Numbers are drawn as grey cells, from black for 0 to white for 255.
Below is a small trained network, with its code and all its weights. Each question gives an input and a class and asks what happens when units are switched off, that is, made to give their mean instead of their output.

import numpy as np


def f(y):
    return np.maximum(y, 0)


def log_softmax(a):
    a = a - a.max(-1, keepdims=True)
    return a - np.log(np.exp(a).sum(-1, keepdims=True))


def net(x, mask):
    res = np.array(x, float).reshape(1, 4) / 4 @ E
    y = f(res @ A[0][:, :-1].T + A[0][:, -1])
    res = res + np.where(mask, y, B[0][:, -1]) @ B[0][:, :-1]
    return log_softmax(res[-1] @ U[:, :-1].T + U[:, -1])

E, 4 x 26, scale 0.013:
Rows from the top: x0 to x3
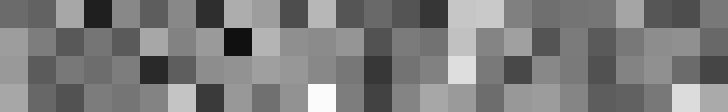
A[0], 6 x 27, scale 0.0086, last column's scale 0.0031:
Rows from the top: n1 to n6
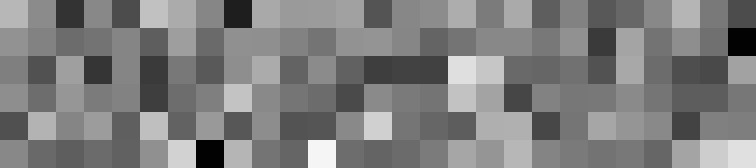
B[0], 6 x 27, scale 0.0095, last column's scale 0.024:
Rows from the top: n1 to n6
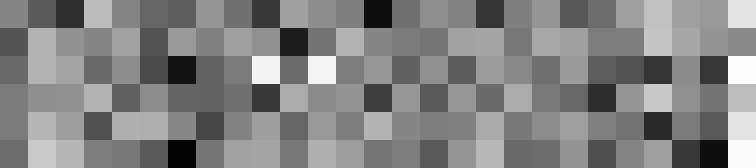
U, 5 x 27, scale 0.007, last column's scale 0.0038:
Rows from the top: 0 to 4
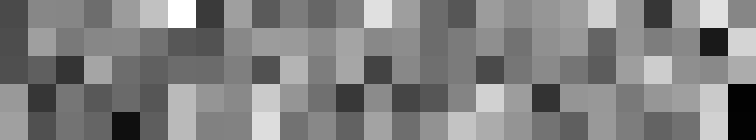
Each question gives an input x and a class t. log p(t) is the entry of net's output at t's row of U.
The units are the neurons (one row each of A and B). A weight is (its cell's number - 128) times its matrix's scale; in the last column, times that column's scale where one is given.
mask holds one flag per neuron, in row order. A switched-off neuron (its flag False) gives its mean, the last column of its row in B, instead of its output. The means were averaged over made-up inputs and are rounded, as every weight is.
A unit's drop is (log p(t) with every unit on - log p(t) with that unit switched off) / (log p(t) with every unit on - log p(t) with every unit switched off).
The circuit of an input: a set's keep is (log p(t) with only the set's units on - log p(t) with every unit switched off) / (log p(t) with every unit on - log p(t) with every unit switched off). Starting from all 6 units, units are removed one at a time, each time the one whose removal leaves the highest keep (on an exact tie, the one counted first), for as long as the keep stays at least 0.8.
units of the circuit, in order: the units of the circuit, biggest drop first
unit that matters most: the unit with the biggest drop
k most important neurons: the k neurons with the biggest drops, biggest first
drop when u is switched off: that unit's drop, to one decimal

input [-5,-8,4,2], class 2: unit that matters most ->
n3
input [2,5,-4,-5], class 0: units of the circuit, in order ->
[n6, n3, n5]
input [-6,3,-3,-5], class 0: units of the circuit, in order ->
[n6, n3, n5]
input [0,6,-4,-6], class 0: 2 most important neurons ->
[n6, n3]
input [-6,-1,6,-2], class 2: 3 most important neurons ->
[n3, n6, n5]
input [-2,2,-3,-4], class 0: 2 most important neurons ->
[n6, n3]
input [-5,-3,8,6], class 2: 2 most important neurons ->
[n3, n5]
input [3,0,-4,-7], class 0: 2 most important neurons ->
[n6, n3]
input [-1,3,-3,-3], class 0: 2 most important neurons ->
[n6, n3]
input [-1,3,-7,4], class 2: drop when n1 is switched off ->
0.6
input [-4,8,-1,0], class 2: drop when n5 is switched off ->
0.0
